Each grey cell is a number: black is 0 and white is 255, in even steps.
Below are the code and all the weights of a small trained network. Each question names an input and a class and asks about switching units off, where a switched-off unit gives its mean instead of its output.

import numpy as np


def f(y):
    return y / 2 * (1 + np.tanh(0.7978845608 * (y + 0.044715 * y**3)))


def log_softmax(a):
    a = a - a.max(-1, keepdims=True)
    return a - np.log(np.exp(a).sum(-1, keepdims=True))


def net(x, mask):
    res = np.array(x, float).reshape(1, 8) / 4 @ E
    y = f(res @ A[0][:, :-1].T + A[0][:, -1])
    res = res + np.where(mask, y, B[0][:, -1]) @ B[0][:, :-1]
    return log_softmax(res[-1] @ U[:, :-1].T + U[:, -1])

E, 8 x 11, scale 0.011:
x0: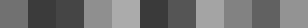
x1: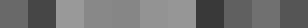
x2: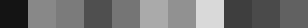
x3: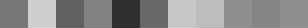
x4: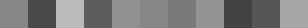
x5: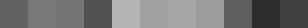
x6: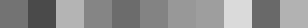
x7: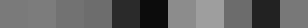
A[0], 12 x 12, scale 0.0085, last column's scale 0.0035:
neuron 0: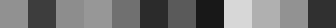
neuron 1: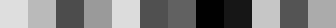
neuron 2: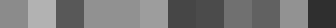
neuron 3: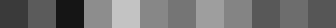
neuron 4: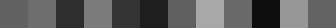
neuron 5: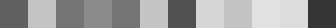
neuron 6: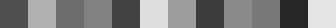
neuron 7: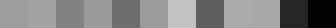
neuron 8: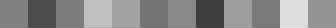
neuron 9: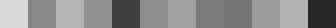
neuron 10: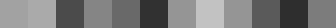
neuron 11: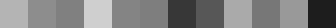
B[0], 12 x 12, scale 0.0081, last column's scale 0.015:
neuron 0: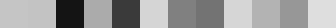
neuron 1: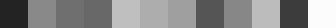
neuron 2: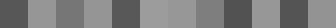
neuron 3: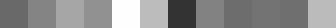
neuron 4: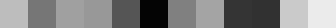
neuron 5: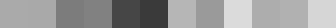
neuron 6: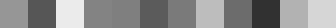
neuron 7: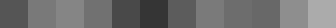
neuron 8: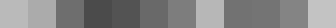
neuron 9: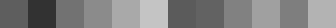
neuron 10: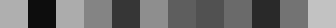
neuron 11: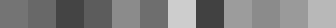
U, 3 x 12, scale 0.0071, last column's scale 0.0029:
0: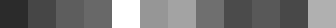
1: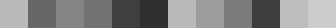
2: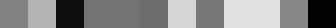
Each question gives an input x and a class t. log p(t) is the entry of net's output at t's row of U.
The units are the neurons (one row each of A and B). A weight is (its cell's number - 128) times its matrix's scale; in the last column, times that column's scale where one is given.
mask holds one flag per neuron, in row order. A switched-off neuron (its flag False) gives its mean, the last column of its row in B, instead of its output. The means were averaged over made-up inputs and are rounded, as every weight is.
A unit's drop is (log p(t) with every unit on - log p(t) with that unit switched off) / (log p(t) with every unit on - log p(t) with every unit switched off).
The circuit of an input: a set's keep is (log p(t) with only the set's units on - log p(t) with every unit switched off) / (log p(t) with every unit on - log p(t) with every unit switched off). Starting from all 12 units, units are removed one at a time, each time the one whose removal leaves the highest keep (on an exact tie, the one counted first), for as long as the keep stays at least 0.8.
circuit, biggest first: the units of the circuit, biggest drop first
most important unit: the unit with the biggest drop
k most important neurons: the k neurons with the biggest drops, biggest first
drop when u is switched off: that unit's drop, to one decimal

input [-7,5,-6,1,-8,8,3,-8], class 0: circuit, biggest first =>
[neuron 1; neuron 6]
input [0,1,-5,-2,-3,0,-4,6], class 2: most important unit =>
neuron 1
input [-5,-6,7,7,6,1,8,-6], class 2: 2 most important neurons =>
[neuron 4; neuron 5]
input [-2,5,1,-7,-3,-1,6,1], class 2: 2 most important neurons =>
[neuron 4; neuron 0]
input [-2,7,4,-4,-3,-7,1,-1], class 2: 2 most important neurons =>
[neuron 4; neuron 10]
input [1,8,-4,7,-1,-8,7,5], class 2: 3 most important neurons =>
[neuron 0; neuron 6; neuron 9]
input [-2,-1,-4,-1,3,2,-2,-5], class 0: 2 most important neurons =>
[neuron 0; neuron 5]
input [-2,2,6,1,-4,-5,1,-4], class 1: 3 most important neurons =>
[neuron 6; neuron 1; neuron 0]
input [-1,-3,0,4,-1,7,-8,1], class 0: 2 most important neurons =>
[neuron 5; neuron 1]
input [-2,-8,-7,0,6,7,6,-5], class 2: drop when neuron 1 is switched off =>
-0.1
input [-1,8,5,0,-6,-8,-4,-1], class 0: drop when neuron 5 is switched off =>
0.2
